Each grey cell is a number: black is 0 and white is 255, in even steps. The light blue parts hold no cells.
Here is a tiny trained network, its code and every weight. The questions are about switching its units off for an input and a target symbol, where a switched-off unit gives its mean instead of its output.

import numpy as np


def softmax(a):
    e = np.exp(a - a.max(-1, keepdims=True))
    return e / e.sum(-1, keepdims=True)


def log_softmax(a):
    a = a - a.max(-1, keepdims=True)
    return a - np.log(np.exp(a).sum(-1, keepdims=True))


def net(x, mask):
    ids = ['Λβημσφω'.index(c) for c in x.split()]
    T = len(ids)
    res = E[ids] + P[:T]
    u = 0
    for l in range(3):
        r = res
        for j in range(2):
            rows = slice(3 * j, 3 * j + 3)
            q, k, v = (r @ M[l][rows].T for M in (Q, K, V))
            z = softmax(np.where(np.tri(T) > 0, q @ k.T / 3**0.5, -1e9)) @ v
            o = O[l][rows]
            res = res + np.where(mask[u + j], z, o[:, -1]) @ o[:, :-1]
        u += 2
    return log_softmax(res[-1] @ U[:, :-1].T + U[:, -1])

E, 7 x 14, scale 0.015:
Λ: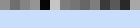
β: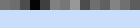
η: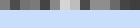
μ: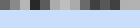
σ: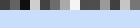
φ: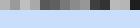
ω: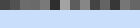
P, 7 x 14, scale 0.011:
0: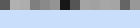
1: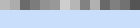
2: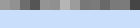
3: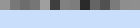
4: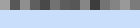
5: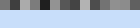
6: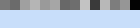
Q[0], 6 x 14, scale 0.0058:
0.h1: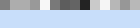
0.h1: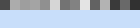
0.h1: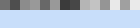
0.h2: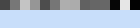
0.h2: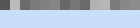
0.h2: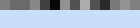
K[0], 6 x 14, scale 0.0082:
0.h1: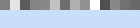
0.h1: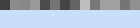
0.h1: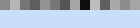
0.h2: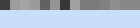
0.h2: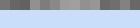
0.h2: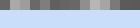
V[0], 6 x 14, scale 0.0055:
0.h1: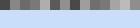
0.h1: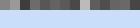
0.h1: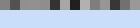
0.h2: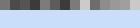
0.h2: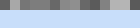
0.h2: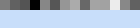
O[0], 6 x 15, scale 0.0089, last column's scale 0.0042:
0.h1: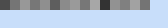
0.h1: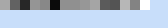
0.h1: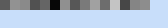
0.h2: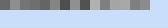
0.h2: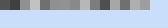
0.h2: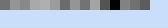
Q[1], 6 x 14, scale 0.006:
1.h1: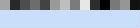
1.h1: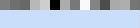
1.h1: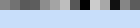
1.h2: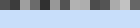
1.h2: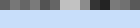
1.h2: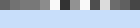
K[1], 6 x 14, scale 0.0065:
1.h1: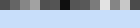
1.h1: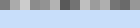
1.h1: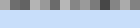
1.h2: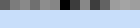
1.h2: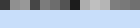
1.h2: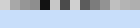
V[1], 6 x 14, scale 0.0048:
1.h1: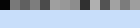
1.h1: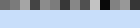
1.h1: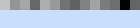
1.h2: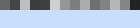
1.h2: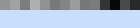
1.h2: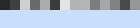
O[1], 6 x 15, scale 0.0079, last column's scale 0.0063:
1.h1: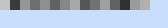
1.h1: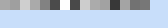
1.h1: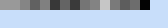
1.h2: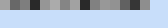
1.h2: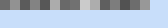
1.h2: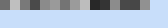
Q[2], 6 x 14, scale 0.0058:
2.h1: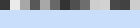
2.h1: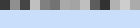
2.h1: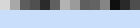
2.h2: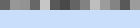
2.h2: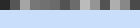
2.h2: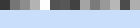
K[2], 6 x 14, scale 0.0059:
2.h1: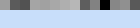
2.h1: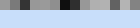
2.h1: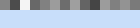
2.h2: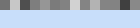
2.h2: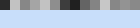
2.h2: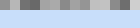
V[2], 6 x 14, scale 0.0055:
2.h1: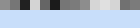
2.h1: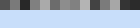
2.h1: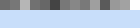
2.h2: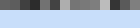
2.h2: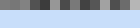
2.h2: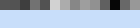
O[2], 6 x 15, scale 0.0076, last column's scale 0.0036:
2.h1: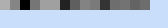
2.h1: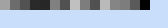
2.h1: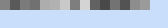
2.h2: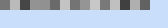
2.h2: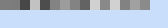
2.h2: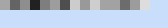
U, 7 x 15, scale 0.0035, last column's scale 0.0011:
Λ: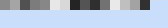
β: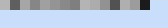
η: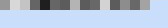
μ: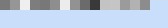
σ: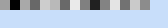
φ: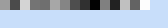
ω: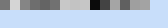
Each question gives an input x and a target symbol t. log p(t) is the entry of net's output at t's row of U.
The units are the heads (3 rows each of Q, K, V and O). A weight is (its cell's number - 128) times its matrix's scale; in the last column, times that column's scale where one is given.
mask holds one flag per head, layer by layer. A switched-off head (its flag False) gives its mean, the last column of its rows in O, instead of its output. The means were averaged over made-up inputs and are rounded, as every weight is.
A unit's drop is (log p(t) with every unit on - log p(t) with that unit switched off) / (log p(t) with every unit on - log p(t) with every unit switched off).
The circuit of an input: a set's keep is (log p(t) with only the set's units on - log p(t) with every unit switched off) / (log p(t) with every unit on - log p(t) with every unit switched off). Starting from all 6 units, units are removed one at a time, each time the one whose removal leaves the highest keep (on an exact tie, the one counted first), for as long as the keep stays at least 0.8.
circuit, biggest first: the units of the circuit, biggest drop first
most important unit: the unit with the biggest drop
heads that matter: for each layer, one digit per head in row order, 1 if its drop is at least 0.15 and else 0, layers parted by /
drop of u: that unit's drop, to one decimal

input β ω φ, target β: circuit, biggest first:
0.h2, 1.h2, 1.h1
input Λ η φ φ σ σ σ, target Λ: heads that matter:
01 / 11 / 11
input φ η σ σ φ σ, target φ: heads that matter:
00 / 00 / 01
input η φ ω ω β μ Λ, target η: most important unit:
2.h1
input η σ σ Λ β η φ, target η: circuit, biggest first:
2.h1, 0.h1, 1.h1
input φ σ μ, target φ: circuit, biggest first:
2.h2, 1.h1
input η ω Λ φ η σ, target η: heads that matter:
11 / 01 / 10
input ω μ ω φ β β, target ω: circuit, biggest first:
0.h1, 1.h2
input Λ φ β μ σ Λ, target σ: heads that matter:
00 / 10 / 00
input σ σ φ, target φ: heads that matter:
10 / 00 / 01
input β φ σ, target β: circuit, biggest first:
0.h2, 1.h2
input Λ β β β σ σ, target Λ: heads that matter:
01 / 01 / 11
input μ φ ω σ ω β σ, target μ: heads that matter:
10 / 00 / 10
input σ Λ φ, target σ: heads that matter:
01 / 10 / 00
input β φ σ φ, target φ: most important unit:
2.h2
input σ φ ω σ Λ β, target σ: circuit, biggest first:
1.h1, 2.h2
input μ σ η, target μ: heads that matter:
10 / 01 / 10
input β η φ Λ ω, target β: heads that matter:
01 / 11 / 11
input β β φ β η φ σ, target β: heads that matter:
11 / 11 / 10
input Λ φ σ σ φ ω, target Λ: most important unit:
0.h2
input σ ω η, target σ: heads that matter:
01 / 10 / 01
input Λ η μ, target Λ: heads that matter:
11 / 11 / 01
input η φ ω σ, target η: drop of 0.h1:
0.2
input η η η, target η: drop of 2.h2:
0.0
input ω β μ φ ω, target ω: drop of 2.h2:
0.1
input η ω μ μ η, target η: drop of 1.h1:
0.1
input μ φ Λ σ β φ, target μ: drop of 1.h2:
0.2
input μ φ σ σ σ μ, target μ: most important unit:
2.h1
